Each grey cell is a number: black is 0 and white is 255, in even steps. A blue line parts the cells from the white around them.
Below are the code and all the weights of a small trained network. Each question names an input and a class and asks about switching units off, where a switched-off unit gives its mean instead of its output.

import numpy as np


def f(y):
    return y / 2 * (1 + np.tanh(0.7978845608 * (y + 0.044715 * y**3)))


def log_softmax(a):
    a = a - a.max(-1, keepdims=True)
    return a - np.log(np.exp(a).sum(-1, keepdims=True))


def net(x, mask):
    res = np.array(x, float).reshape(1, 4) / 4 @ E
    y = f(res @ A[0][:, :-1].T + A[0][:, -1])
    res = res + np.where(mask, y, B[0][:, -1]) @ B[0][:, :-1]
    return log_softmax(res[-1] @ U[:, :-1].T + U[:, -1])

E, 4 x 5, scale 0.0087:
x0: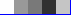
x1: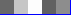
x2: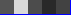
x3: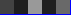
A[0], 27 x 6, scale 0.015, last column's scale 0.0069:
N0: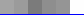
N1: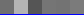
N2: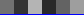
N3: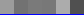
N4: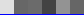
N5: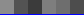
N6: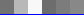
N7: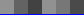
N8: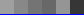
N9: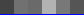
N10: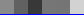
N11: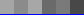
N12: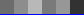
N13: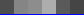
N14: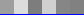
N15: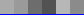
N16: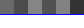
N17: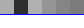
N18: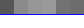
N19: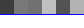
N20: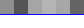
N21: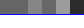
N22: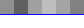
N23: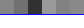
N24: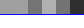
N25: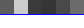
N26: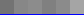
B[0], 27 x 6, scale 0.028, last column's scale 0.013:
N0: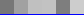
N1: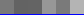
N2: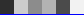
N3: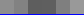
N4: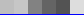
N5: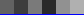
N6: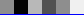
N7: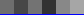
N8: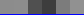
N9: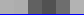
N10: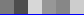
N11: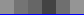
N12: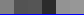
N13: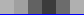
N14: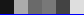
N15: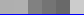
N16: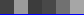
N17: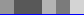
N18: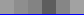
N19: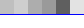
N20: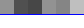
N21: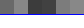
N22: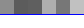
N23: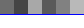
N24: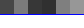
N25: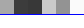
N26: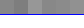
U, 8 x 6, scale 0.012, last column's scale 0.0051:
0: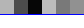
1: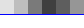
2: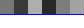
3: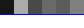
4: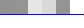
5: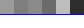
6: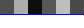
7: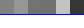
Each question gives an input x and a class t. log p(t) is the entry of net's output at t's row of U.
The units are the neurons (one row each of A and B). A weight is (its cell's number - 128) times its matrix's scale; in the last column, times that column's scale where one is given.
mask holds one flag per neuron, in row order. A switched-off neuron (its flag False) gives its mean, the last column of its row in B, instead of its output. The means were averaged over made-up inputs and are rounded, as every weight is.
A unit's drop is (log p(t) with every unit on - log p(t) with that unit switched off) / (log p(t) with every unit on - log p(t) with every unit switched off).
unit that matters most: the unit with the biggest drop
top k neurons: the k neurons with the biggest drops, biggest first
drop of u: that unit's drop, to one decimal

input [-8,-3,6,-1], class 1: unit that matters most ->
N19
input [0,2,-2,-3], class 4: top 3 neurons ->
[N25; N16; N2]
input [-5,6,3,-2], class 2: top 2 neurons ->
[N6; N4]
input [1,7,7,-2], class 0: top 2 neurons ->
[N25; N10]
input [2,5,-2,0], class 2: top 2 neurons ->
[N6; N19]
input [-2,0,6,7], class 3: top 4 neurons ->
[N2; N16; N17; N20]
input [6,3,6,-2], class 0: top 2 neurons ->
[N25; N19]
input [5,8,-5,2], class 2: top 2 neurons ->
[N6; N25]
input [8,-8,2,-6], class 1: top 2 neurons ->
[N4; N15]
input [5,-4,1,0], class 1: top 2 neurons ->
[N4; N6]
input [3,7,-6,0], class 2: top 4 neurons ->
[N6; N25; N12; N1]
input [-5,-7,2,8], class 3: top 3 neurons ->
[N2; N6; N16]
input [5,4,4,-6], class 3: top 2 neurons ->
[N14; N19]
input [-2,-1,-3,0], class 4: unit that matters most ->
N25
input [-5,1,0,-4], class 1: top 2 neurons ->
[N19; N2]
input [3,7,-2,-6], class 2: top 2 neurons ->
[N6; N2]
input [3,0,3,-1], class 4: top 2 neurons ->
[N20; N17]
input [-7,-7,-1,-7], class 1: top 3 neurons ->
[N19; N9; N6]
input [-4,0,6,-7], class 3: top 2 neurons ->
[N14; N17]
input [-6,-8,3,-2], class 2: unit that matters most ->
N23
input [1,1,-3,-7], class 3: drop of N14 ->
0.2
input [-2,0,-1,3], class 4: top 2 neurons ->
[N14; N24]
